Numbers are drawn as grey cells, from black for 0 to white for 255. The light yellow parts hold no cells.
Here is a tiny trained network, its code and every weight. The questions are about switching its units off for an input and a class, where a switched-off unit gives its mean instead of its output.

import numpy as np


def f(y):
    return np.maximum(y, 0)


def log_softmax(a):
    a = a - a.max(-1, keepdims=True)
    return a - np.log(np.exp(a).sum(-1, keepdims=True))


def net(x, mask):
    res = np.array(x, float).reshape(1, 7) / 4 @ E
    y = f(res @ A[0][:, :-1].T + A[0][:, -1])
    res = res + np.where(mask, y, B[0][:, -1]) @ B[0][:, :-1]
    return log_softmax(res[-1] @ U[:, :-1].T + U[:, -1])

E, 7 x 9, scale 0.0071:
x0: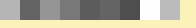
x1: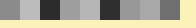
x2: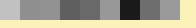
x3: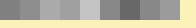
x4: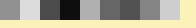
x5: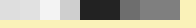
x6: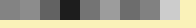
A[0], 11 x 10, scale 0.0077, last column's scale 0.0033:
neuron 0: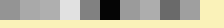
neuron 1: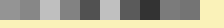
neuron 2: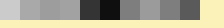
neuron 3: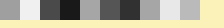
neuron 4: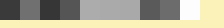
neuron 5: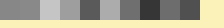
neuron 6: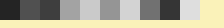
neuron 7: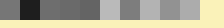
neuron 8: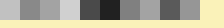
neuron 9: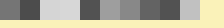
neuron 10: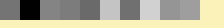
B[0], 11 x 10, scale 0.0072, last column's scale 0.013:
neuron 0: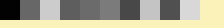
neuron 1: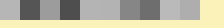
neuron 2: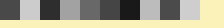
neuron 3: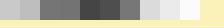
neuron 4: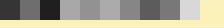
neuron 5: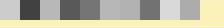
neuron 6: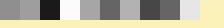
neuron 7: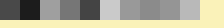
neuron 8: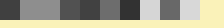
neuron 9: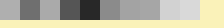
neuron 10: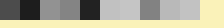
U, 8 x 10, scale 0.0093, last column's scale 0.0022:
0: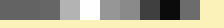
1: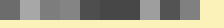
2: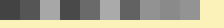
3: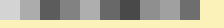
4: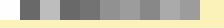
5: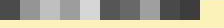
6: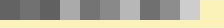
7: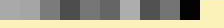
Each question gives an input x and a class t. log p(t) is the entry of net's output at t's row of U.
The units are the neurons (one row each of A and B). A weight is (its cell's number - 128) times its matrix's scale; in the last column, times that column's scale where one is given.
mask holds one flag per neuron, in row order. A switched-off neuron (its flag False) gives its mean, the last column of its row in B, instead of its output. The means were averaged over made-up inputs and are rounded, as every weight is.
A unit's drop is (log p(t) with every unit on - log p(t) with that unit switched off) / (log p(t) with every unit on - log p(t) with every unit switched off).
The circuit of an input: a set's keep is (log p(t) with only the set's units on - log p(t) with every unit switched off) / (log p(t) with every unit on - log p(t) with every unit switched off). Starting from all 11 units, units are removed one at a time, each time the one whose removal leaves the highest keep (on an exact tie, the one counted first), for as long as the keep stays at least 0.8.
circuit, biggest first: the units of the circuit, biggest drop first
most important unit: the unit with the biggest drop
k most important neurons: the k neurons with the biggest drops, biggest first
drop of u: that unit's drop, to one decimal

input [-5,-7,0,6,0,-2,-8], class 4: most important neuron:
(neuron 9)
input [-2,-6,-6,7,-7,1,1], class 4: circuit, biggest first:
(neuron 9; neuron 5)
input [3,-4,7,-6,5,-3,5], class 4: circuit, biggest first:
(neuron 3; neuron 2)
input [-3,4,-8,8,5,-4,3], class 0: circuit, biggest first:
(neuron 9; neuron 6)
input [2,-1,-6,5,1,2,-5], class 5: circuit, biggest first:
(neuron 3; neuron 10)
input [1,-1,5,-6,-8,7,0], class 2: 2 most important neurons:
(neuron 5; neuron 1)
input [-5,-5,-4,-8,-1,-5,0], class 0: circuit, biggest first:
(neuron 3; neuron 6)
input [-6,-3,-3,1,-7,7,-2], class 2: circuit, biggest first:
(neuron 0; neuron 5)
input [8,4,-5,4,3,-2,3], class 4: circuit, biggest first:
(neuron 2; neuron 3)
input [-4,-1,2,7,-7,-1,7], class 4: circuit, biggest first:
(neuron 0; neuron 2)
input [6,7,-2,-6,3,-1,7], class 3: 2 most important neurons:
(neuron 3; neuron 0)
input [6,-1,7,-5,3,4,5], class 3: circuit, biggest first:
(neuron 3; neuron 0; neuron 2)
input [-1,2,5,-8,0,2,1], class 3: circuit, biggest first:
(neuron 0; neuron 10)
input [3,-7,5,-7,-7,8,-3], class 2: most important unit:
neuron 8
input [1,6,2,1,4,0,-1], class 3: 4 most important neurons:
(neuron 3; neuron 8; neuron 10; neuron 7)
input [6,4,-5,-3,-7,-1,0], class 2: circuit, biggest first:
(neuron 0; neuron 10)
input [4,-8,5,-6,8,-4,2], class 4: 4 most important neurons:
(neuron 3; neuron 0; neuron 8; neuron 2)
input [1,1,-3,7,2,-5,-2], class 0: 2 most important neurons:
(neuron 9; neuron 3)
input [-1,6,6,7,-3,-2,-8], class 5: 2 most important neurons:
(neuron 3; neuron 0)
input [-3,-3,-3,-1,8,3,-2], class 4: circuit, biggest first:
(neuron 0)
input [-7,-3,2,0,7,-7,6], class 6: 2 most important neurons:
(neuron 4; neuron 3)
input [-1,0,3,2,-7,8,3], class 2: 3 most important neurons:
(neuron 5; neuron 1; neuron 6)
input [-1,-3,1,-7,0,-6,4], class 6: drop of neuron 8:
0.1
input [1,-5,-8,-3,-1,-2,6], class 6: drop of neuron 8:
0.1
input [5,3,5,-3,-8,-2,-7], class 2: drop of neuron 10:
0.2
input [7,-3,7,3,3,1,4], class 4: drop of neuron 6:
0.2
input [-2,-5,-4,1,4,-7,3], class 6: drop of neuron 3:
0.0
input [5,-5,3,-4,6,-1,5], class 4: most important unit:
neuron 3
